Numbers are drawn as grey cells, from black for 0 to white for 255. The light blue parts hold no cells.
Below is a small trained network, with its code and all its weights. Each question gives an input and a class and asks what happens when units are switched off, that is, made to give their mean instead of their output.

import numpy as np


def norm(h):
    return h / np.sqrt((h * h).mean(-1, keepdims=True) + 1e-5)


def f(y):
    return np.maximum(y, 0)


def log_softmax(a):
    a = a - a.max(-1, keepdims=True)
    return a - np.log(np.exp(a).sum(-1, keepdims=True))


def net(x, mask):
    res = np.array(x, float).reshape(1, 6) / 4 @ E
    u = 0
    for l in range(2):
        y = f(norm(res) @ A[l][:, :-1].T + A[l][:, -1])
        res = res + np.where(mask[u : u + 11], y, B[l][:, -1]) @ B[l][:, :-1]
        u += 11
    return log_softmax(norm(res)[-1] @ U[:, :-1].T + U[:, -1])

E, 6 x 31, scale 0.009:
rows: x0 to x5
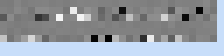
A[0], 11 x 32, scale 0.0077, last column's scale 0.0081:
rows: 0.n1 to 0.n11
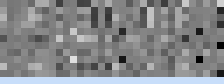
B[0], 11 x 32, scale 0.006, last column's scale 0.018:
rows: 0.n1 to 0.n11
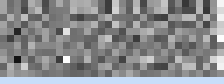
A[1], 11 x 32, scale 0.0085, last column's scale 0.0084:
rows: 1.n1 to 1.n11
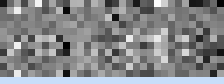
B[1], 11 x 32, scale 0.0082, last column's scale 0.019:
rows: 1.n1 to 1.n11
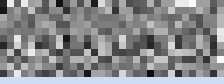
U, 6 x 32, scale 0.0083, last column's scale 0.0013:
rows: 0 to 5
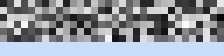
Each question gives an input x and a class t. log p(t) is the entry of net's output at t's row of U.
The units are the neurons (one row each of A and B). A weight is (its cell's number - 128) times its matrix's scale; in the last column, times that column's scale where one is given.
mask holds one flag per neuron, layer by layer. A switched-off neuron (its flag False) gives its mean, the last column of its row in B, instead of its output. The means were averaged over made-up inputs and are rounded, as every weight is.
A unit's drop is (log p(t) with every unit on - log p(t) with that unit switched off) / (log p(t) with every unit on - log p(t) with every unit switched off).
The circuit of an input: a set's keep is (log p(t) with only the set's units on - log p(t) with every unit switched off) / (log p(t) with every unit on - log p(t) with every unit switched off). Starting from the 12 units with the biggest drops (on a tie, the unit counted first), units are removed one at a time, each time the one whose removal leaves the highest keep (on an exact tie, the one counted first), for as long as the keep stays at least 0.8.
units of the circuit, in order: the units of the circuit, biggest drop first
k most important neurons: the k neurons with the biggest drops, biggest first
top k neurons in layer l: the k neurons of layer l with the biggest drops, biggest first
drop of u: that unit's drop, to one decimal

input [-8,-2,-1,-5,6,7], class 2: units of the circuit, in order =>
0.n3
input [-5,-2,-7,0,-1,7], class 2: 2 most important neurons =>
0.n9, 0.n5
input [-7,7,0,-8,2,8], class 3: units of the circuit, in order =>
0.n3, 0.n10
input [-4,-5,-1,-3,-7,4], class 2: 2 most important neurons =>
0.n9, 0.n5
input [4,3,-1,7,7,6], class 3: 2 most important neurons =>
0.n3, 0.n10
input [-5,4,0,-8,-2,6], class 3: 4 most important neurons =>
0.n3, 0.n10, 0.n1, 1.n9
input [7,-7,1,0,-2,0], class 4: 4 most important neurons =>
0.n1, 0.n2, 0.n4, 1.n9
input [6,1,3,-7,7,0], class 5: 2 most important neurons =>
0.n6, 0.n1
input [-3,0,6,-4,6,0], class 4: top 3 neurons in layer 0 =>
0.n6, 0.n1, 0.n9
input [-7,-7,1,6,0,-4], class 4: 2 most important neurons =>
0.n2, 0.n4
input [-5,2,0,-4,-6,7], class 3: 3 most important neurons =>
0.n3, 0.n10, 0.n1
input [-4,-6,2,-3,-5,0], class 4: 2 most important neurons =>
0.n1, 0.n2
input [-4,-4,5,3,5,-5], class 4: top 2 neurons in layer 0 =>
0.n9, 0.n5
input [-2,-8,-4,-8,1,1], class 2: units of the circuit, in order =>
1.n9
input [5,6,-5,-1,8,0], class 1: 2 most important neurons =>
0.n1, 0.n6
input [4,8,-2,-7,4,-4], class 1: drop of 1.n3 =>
0.0
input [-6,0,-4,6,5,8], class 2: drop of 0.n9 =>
0.6
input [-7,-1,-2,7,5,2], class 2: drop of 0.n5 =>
0.2
